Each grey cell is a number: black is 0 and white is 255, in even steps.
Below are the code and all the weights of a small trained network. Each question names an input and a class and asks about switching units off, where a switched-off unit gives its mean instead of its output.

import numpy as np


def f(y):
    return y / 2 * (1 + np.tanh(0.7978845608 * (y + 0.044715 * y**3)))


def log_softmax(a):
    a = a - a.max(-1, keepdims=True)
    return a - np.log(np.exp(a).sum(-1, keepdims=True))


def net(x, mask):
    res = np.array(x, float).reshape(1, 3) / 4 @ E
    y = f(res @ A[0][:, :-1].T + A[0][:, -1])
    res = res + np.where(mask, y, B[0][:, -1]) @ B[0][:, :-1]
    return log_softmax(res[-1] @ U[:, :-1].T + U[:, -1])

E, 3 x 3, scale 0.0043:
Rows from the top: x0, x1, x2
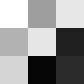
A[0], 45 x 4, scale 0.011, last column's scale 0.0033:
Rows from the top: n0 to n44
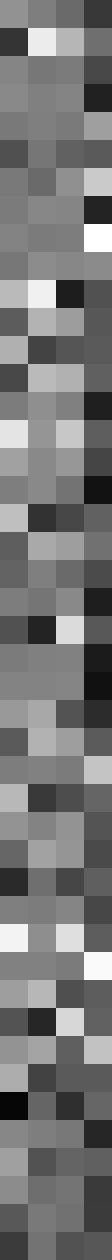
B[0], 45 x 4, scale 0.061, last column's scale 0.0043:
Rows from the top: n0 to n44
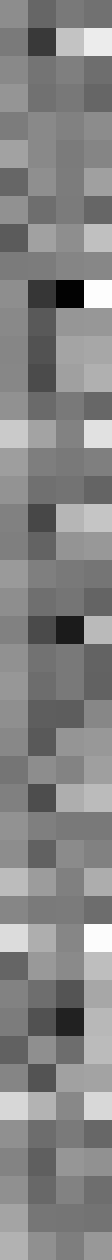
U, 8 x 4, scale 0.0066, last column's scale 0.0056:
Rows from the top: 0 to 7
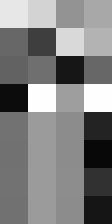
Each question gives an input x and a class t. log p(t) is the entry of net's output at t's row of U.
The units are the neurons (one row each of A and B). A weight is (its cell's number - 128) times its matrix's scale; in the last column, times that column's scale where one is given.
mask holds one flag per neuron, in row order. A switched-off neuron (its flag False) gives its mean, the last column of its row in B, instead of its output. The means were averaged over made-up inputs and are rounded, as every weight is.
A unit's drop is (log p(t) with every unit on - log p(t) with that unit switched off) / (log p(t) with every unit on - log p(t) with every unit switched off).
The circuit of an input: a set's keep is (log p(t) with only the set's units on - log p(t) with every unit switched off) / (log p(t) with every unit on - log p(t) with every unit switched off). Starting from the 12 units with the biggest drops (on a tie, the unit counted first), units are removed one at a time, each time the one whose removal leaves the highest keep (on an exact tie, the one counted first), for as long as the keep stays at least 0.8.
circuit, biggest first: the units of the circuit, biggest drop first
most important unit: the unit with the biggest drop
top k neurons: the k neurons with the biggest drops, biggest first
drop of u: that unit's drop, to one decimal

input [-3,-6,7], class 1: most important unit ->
n18
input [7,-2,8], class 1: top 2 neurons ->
n18, n28
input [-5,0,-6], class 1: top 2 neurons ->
n1, n33
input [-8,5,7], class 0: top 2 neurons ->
n39, n31
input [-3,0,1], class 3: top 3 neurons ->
n33, n15, n10
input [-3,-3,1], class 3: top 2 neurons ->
n10, n33
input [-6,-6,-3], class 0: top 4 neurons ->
n39, n10, n31, n44
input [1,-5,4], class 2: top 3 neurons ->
n22, n36, n1
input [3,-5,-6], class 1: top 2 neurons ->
n1, n10
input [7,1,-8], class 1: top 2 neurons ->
n1, n13
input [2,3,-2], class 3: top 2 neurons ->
n22, n36
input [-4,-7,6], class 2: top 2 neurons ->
n22, n36
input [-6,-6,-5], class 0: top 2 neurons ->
n39, n10
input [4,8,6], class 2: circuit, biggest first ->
n10
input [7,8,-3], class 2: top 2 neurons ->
n10, n39
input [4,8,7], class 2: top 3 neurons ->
n10, n1, n35
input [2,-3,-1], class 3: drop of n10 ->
0.6
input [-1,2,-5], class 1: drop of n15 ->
0.0
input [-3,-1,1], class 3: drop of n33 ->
0.3
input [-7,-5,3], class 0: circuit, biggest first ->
n39
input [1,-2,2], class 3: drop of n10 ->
0.3
